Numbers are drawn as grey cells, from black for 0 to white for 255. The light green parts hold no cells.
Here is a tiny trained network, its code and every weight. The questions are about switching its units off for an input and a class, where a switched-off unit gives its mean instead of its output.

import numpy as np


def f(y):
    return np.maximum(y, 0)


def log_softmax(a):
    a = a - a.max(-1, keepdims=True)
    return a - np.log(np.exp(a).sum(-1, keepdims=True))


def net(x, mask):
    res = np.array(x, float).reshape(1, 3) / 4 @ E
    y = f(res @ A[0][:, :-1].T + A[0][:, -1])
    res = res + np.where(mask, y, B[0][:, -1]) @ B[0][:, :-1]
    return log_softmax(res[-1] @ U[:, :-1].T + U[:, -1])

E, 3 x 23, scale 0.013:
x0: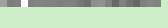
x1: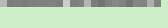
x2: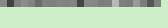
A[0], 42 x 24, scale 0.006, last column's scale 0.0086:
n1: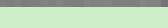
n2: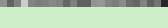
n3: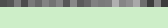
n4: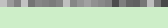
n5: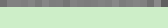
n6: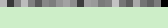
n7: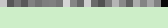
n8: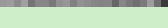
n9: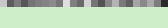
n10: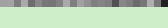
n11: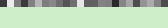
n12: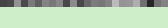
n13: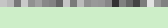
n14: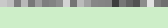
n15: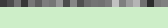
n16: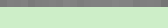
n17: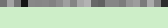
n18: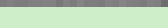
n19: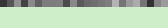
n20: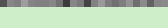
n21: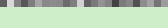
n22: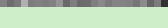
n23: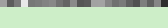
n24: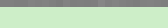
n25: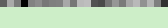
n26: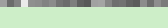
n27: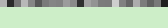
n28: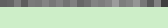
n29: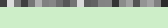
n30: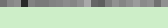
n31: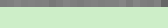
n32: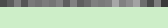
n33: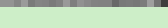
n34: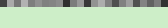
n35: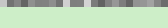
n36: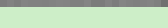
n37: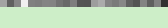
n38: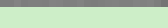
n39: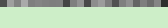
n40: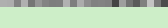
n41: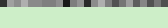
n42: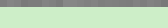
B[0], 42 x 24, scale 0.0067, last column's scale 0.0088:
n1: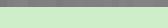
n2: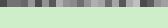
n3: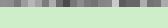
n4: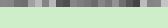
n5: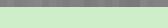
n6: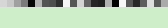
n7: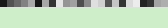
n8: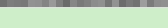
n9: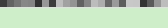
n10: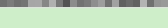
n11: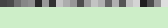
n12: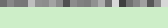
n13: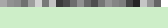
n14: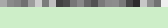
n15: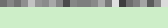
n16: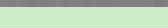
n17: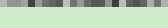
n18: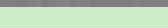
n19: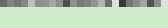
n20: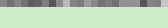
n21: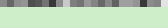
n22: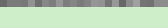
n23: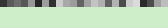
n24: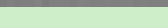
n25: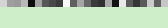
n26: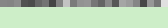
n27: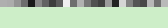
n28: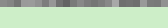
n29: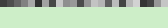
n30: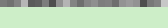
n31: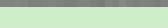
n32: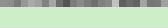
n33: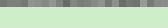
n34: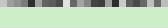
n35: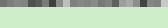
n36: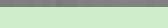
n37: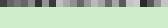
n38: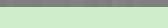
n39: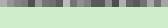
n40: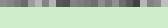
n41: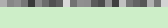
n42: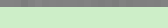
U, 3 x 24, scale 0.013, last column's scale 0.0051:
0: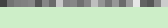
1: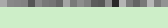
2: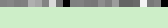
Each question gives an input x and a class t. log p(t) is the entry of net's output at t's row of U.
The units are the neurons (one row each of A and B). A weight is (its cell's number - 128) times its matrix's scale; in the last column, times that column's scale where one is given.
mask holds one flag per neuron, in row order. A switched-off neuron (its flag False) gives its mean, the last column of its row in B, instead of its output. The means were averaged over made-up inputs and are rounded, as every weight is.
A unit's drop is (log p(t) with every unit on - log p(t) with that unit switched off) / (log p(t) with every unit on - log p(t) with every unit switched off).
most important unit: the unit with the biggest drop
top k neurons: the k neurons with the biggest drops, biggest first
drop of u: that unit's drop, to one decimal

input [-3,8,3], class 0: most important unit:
n7
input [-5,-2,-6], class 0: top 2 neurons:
[n11, n29]
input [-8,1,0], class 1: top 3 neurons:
[n25, n17, n23]
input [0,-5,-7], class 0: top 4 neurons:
[n11, n29, n25, n6]
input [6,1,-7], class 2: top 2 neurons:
[n13, n14]
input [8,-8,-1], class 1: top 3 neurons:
[n34, n41, n39]
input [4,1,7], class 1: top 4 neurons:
[n6, n27, n11, n29]
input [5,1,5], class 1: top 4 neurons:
[n6, n27, n11, n29]
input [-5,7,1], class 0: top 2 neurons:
[n7, n9]
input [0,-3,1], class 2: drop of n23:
0.2
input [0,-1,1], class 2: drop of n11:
0.4
